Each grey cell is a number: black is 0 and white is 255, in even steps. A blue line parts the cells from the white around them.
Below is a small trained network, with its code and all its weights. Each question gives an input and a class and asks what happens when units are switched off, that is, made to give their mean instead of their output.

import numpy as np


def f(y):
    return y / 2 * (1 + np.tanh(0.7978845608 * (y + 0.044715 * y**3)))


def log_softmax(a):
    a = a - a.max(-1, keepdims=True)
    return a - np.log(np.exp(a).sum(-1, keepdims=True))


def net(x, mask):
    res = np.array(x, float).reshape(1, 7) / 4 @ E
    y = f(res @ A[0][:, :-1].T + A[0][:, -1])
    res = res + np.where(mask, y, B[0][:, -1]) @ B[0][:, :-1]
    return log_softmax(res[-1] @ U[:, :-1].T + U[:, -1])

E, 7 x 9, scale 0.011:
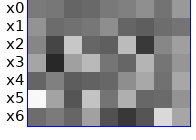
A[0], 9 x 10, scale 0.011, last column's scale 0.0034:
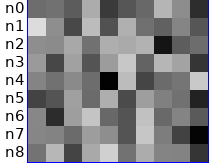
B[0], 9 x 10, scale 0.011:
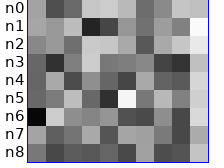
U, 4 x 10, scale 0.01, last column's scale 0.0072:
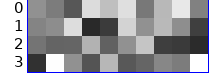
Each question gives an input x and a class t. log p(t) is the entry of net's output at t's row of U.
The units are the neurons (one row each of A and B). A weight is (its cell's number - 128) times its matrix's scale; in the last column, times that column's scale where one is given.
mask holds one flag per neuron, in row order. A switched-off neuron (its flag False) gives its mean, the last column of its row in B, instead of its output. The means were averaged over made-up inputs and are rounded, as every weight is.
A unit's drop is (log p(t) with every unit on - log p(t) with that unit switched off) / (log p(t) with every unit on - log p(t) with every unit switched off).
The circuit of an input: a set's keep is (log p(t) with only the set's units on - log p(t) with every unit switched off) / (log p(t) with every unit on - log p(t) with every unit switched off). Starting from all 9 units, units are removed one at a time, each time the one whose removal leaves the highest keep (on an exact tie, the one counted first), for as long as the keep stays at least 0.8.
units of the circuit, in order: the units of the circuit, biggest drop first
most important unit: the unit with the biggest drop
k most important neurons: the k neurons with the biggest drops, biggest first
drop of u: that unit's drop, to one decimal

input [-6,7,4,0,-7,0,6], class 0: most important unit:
n0
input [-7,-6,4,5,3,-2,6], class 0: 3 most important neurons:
(n0; n1; n8)
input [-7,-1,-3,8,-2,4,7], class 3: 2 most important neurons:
(n6; n2)
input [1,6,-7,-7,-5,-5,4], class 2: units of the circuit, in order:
(n8; n6; n7)
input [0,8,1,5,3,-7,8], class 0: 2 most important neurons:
(n0; n1)
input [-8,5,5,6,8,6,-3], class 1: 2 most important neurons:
(n1; n8)
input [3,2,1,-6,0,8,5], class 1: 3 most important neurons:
(n1; n6; n2)
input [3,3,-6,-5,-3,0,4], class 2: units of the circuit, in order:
(n8; n6)
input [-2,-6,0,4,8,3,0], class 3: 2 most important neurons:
(n5; n6)
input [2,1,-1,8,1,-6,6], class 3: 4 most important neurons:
(n6; n2; n1; n3)
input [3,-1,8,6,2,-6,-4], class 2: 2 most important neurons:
(n3; n1)
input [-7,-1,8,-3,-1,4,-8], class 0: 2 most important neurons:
(n2; n8)
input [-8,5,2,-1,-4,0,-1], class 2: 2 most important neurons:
(n6; n1)
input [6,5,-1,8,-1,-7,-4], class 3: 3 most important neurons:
(n6; n1; n2)
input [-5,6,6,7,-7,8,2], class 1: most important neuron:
(n1)
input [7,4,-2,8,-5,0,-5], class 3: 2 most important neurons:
(n6; n0)
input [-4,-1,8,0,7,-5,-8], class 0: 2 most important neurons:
(n2; n8)
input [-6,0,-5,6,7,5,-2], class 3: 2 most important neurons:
(n6; n5)
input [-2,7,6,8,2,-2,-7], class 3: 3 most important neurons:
(n6; n0; n2)
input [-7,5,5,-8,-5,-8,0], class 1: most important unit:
n5
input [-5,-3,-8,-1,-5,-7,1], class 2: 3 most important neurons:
(n1; n8; n7)
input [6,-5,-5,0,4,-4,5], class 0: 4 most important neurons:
(n0; n1; n4; n3)
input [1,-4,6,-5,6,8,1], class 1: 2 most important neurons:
(n1; n6)
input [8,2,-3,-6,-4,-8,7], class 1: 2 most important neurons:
(n5; n2)
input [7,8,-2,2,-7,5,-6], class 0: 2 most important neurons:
(n2; n5)
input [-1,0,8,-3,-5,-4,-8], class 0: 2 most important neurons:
(n2; n8)
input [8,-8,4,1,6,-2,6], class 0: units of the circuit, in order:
(n0)
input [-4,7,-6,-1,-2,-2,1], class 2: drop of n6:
0.0
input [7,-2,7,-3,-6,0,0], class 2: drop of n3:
0.1
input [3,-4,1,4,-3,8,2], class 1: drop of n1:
0.7
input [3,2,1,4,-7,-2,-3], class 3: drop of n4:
-0.1
